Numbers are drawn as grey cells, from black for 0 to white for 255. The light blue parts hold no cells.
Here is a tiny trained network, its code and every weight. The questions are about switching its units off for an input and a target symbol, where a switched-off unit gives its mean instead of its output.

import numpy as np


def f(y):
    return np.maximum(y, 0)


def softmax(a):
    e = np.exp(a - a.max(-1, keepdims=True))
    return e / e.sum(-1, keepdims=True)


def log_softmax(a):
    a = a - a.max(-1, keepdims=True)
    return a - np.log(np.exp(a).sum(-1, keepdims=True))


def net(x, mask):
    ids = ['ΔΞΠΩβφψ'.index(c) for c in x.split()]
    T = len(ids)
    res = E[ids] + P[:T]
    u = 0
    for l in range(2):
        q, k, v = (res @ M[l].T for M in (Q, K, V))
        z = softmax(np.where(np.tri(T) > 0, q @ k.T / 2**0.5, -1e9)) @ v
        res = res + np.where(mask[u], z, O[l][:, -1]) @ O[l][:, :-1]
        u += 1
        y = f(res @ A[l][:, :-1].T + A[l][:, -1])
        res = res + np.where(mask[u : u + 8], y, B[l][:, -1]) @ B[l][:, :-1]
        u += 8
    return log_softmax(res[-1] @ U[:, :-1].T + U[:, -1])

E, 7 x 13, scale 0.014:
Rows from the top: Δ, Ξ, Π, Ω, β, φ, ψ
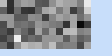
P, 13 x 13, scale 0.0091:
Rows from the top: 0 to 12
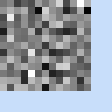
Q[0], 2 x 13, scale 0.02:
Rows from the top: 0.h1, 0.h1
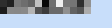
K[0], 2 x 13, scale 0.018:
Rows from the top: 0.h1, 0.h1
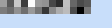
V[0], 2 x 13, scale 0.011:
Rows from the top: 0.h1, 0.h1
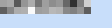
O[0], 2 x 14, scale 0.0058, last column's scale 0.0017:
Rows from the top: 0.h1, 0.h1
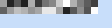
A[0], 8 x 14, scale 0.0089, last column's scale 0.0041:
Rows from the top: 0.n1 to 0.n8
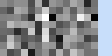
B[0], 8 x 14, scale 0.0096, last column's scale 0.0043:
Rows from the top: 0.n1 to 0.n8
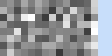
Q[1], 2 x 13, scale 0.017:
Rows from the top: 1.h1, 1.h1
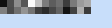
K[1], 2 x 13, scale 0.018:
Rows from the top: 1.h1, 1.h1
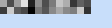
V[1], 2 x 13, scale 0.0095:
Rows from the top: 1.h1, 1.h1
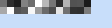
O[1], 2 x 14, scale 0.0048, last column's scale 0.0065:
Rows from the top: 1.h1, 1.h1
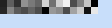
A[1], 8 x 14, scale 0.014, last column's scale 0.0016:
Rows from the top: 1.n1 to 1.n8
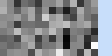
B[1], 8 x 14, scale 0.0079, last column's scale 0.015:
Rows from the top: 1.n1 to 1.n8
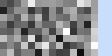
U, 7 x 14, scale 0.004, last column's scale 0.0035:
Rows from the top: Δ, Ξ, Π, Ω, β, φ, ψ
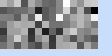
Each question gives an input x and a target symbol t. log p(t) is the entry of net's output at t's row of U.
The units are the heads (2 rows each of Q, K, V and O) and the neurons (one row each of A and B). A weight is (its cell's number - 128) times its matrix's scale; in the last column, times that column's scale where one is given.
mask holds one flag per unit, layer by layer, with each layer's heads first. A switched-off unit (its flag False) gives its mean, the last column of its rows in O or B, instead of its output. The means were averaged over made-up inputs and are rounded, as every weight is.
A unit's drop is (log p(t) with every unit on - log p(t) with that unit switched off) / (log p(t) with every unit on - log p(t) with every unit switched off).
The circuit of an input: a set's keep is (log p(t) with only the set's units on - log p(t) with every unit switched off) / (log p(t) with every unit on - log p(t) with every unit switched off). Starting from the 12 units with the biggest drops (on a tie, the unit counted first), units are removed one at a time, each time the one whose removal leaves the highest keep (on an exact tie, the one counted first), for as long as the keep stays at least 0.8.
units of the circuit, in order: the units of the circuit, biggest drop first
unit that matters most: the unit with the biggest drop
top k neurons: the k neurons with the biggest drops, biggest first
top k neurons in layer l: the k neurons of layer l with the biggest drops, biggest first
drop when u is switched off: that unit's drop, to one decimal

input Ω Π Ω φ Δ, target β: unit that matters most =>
1.n2
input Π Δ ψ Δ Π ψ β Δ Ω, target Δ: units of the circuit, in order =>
[0.n4 1.n7 0.n6]
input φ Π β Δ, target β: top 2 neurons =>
[0.n6 1.n2]
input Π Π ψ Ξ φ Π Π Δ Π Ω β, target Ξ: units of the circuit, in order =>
[1.h1 0.n1]
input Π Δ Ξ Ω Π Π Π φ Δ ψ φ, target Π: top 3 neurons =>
[0.n4 1.n3 1.n6]
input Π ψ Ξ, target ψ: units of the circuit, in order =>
[1.h1 1.n8]
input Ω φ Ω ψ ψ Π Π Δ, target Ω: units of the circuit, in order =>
[1.n6 1.h1 1.n7 0.n1]
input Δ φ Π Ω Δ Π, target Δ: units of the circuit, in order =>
[1.h1 1.n7 0.n6]
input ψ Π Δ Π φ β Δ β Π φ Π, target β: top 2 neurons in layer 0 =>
[0.n4 0.n5]
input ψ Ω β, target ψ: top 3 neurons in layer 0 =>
[0.n6 0.n7 0.n5]
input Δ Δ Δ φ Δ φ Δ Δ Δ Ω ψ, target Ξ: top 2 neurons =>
[0.n1 0.n4]
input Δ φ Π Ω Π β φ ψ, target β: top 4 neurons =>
[1.n2 0.n4 1.n7 0.n2]
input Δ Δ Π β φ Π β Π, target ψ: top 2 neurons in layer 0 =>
[0.n6 0.n1]
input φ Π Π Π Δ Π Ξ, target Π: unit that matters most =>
0.n7
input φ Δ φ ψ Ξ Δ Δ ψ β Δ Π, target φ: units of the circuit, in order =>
[1.n7 0.n5 1.h1 1.n5]
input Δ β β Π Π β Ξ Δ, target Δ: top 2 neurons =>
[0.n5 1.n7]
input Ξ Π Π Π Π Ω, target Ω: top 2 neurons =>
[0.n6 1.n6]
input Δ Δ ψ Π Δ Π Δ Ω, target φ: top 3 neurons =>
[1.n7 0.n5 1.n5]
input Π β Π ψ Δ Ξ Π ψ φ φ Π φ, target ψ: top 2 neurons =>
[1.n8 0.n7]
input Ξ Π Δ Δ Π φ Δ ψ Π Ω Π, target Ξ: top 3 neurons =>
[0.n1 1.n4 1.n7]
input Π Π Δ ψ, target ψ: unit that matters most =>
1.n8
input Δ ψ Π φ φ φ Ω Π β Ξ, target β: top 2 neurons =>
[1.n2 0.n5]
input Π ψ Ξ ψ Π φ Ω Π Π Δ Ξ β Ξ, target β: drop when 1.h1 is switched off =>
0.1
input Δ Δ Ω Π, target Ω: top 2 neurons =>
[1.n6 0.n7]
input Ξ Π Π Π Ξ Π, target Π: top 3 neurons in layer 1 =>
[1.n6 1.n5 1.n8]
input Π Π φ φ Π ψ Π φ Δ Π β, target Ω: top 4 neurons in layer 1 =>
[1.n6 1.n7 1.n5 1.n4]
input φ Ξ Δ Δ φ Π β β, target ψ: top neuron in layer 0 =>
[0.n1]
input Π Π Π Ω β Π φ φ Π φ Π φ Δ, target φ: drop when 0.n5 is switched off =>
-0.1
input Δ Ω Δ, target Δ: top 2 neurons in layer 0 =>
[0.n6 0.n1]
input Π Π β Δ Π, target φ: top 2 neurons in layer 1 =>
[1.n7 1.n5]
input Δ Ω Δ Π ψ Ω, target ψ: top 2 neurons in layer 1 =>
[1.n8 1.n6]
